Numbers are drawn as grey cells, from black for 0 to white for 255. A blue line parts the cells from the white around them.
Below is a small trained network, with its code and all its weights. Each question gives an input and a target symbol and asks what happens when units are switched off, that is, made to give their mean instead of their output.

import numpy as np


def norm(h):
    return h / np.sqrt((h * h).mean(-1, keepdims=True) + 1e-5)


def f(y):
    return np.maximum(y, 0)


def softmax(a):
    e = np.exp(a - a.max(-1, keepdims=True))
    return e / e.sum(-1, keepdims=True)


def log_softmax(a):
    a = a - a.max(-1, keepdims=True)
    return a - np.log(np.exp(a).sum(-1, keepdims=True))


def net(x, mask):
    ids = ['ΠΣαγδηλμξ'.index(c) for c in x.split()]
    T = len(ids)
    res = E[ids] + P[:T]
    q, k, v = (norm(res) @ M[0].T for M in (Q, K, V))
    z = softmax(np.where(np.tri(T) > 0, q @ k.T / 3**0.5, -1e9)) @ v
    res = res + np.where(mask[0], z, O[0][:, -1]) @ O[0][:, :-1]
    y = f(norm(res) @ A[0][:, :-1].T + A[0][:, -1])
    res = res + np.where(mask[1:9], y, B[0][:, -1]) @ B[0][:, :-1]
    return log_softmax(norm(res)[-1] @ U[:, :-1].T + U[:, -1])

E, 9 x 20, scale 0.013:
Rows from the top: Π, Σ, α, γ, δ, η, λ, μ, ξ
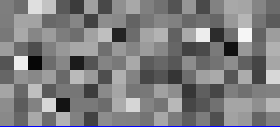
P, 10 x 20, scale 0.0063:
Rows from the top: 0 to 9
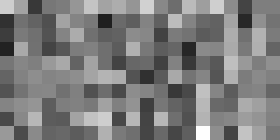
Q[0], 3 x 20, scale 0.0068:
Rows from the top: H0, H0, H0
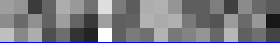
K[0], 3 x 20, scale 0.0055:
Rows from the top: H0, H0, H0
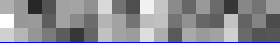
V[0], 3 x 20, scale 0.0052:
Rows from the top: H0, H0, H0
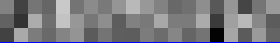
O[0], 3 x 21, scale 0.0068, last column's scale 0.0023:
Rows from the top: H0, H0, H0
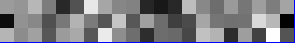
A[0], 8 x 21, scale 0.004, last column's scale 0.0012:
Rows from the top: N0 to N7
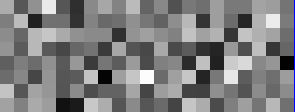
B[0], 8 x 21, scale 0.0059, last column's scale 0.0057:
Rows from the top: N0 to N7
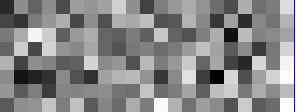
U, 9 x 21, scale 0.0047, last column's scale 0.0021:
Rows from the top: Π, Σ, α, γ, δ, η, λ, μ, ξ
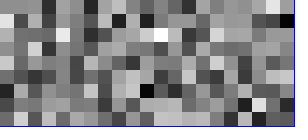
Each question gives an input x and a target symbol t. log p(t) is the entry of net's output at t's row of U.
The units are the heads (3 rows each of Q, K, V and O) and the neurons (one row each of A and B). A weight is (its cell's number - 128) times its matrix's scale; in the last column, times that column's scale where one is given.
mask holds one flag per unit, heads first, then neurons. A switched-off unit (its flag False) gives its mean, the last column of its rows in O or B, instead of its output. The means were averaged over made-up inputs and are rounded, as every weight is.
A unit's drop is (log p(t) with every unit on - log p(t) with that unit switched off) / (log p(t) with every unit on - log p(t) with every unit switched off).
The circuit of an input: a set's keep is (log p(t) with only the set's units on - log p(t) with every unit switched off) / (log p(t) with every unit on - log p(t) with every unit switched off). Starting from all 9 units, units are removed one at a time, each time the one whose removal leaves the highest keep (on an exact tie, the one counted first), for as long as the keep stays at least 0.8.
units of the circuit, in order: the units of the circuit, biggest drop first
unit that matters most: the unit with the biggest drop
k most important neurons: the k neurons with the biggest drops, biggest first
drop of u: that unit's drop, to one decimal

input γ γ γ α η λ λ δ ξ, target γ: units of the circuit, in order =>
[H0, N4]
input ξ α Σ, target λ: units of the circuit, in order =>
[H0, N3]
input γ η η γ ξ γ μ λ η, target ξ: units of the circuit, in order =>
[H0, N7]
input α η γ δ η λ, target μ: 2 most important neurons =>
[N3, N5]
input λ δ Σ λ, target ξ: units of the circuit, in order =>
[N3]
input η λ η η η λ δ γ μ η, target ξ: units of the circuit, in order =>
[H0, N5]
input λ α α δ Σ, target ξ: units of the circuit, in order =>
[H0, N7, N3]
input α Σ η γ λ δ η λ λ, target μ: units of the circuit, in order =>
[H0, N3, N4]
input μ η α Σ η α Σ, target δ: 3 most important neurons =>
[N4, N7, N5]
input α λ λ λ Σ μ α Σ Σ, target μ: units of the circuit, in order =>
[H0, N4]
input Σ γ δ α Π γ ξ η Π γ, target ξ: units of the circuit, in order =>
[H0, N7, N5]
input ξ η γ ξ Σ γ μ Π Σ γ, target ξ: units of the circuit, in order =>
[H0, N5, N7]
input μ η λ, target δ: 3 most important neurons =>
[N5, N3, N6]
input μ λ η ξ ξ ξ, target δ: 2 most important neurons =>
[N4, N5]
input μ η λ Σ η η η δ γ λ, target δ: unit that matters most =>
N6
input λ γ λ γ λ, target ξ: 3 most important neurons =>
[N3, N7, N5]
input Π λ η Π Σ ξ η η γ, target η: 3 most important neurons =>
[N5, N7, N0]
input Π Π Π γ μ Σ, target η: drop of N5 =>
0.6
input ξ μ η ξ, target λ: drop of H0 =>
2.6
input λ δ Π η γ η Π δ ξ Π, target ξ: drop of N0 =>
0.0
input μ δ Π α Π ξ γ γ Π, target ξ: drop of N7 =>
0.4
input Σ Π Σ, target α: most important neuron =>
[N5]
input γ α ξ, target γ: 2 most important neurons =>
[N4, N5]
